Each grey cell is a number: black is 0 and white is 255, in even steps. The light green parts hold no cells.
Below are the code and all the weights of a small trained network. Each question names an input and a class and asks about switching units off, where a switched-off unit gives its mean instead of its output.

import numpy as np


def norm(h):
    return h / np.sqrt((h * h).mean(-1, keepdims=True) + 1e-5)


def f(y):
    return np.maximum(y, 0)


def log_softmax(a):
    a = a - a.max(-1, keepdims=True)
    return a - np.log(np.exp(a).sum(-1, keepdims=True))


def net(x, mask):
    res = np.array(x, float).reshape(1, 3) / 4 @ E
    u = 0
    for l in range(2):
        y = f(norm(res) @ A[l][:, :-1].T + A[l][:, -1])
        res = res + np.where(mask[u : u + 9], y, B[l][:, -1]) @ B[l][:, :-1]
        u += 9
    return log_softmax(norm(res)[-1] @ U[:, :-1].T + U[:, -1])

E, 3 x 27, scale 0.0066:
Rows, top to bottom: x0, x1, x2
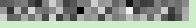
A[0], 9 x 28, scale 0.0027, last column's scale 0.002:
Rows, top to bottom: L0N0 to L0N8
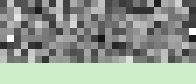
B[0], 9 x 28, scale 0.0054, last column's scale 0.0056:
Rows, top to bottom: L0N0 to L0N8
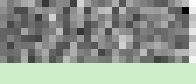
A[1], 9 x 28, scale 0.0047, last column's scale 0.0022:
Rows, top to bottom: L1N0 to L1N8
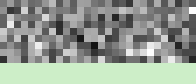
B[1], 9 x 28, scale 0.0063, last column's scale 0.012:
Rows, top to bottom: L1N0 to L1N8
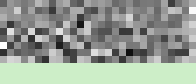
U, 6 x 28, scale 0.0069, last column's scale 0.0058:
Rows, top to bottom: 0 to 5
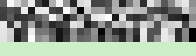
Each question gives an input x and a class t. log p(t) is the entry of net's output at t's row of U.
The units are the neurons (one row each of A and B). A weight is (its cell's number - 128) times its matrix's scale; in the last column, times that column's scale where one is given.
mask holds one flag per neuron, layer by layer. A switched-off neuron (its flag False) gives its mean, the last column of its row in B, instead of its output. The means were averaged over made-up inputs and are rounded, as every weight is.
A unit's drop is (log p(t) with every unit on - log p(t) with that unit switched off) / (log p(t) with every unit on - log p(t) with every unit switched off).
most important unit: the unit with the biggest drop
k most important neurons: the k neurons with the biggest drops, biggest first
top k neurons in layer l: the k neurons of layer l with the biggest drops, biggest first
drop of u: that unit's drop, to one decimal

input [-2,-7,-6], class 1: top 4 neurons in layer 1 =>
[L1N3; L1N4; L1N1; L1N2]
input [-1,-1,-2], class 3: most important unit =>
L1N4
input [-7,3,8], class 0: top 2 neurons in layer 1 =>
[L1N4; L1N1]
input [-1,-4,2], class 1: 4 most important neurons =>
[L1N3; L0N1; L0N0; L1N8]
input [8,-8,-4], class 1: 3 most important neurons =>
[L1N3; L1N7; L1N2]
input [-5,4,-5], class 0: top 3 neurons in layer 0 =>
[L0N6; L0N1; L0N0]
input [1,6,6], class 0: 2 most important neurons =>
[L1N4; L0N4]
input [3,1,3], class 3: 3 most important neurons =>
[L1N7; L1N1; L0N1]
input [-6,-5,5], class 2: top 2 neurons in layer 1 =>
[L1N7; L1N8]
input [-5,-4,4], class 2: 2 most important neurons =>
[L1N7; L0N0]
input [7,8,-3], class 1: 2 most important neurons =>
[L1N5; L1N7]
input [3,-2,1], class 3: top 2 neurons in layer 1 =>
[L1N7; L1N6]
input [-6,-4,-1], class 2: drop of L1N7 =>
0.7
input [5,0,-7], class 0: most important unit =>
L1N8
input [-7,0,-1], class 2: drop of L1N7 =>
0.6
